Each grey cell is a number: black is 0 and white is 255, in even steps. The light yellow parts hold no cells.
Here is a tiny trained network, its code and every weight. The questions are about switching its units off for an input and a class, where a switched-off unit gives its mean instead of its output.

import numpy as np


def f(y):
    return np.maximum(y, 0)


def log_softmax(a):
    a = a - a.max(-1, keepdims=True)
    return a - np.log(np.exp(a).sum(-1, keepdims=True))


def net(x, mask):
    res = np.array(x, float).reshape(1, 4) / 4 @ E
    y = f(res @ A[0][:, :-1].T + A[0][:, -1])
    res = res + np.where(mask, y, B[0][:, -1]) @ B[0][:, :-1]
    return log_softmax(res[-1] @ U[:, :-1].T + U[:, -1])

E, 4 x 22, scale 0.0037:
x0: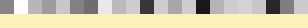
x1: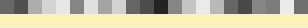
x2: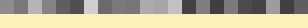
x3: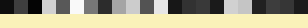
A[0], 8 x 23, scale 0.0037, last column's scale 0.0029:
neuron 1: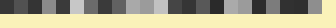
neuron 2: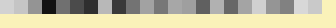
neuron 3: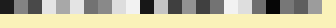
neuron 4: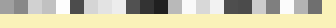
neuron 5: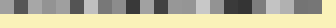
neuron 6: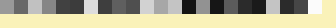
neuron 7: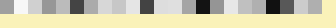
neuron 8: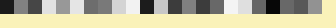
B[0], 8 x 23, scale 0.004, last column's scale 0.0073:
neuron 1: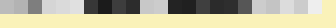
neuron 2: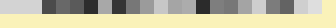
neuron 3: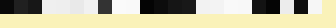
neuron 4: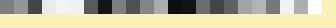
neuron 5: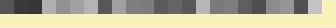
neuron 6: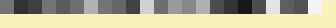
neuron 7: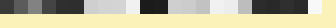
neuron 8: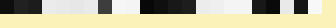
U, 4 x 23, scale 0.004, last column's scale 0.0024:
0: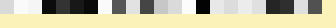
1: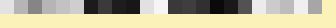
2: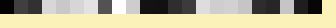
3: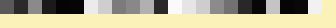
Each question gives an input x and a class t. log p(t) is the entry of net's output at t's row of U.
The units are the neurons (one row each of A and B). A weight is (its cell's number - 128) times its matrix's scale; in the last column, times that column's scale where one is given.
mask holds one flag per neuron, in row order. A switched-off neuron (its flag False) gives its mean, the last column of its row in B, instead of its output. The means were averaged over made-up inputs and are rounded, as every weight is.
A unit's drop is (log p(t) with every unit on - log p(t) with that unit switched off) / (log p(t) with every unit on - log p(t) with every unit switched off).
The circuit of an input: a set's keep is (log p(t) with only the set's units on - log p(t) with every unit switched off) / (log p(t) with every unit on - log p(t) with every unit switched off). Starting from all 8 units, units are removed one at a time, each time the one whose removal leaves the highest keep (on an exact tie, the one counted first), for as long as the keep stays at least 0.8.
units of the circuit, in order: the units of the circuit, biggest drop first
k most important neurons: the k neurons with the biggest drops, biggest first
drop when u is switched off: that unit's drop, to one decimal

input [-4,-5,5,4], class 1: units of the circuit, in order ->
[neuron 1]
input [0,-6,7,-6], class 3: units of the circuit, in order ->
[neuron 6; neuron 4]
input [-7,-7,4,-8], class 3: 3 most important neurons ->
[neuron 1; neuron 4; neuron 6]
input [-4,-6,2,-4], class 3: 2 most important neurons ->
[neuron 4; neuron 1]
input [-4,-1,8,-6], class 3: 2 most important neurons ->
[neuron 1; neuron 6]
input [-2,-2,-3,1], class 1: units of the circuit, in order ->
[neuron 7; neuron 3]
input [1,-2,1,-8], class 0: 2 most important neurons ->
[neuron 1; neuron 2]
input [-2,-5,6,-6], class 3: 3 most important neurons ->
[neuron 1; neuron 4; neuron 6]
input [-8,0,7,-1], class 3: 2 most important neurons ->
[neuron 4; neuron 6]
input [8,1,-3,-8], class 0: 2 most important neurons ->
[neuron 7; neuron 2]
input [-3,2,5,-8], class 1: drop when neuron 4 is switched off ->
0.2
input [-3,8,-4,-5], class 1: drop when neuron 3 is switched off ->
0.4
